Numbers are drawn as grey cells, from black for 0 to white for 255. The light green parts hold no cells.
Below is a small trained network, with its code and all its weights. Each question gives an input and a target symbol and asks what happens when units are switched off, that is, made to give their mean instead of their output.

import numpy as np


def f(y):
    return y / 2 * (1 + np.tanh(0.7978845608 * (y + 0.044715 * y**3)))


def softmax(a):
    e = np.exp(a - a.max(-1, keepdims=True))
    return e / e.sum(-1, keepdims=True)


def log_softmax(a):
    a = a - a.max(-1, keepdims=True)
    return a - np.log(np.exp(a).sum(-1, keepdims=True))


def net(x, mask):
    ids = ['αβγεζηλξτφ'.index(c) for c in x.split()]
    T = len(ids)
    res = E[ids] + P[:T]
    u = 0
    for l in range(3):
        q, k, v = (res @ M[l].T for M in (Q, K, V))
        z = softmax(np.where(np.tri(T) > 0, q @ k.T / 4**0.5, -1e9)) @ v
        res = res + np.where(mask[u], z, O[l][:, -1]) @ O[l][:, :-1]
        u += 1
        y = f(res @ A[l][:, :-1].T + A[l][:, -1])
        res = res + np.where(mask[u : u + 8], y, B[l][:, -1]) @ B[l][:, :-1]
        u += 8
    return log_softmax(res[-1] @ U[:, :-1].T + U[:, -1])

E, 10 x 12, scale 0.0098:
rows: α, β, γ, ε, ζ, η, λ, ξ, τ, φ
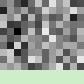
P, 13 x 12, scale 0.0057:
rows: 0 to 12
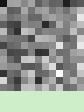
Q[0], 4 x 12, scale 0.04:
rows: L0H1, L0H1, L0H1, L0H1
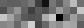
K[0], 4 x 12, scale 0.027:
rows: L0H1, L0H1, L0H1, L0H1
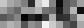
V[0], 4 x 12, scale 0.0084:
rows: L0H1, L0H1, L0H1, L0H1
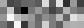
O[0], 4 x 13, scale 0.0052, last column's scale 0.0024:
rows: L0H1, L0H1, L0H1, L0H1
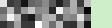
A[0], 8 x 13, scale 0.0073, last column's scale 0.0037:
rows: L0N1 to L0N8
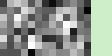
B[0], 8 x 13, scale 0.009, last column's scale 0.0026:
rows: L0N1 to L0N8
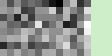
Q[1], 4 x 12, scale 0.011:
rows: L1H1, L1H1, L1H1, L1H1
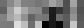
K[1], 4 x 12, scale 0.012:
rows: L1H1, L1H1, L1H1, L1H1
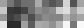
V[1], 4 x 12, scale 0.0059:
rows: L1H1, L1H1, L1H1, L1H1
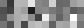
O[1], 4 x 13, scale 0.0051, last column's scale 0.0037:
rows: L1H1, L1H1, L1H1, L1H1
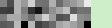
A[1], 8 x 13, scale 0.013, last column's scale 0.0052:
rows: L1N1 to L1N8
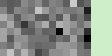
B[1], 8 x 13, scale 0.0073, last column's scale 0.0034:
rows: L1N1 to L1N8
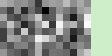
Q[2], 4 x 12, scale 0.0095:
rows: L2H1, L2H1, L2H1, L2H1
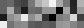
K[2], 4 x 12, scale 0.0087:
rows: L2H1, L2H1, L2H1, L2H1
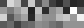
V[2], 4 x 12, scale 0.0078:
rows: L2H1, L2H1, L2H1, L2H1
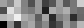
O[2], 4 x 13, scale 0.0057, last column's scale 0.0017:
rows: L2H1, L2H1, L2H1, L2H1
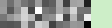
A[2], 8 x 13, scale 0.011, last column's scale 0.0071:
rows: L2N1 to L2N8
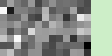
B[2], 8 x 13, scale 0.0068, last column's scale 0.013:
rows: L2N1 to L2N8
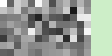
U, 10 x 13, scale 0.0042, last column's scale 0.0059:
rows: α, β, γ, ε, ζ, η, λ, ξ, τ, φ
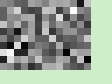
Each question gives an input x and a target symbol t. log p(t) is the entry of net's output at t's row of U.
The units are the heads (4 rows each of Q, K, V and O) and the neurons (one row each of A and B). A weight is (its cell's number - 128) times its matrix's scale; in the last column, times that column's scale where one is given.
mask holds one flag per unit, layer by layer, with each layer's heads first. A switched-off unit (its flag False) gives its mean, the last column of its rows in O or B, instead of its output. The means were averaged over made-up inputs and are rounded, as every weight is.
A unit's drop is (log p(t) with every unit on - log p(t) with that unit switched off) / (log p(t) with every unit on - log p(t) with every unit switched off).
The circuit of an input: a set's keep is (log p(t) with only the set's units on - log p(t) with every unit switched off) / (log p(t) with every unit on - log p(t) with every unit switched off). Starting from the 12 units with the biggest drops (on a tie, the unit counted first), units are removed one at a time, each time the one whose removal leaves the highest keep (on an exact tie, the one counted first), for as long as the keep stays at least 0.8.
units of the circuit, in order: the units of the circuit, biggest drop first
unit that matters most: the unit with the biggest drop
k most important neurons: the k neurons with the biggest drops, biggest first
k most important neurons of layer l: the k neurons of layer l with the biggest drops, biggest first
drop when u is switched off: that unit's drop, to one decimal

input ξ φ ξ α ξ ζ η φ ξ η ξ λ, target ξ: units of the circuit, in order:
L1H1, L0N4
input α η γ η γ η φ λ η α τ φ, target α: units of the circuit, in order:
L0H1, L0N2, L2N3
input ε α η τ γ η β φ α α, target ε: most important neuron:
L2N1
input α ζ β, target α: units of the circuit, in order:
L0N2, L0H1, L2N3
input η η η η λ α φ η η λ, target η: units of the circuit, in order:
L0H1, L1H1
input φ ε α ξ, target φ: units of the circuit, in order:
L1H1, L2N5, L0N3
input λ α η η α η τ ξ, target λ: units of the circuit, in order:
L1H1, L0H1
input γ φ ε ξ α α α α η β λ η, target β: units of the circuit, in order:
L0H1, L0N4, L1N3
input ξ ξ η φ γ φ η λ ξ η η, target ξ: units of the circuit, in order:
L0H1, L1H1
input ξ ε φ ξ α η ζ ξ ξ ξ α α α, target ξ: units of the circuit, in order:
L1H1, L0H1
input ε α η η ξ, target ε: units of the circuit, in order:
L2H1, L2N1, L0H1
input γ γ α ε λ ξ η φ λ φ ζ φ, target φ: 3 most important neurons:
L2N5, L1N5, L0N3
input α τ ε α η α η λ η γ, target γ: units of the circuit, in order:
L2N6, L0N6
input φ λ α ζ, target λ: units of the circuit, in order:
L0H1
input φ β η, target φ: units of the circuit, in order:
L0H1, L2N5, L1N5
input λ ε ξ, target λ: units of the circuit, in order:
L0H1, L1H1
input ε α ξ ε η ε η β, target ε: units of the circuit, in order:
L0H1, L2N1, L2H1, L1N1
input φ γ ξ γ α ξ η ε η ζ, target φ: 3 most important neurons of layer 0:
L0N3, L0N7, L0N5
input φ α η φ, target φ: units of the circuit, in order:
L0N3, L2N5
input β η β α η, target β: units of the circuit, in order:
L0H1, L1H1, L0N4
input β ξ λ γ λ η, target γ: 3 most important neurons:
L0N6, L0N2, L1N8
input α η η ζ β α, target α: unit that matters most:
L2N3
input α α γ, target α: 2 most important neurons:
L0N2, L2N3
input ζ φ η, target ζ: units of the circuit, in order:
L2H1, L0H1, L2N4
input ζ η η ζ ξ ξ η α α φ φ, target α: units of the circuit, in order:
L0H1, L2N3
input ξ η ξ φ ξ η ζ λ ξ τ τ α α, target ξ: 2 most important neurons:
L1N8, L0N7
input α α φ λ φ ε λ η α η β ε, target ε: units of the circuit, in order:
L2N2
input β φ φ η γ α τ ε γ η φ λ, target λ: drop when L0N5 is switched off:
0.1
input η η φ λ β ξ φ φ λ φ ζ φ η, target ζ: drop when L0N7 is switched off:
0.1
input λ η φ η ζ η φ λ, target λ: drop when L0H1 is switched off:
0.2
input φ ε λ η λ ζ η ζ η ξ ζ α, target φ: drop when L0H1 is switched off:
0.1
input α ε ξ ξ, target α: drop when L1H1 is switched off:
0.2
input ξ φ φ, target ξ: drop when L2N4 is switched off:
0.0
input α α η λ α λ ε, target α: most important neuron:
L0N2
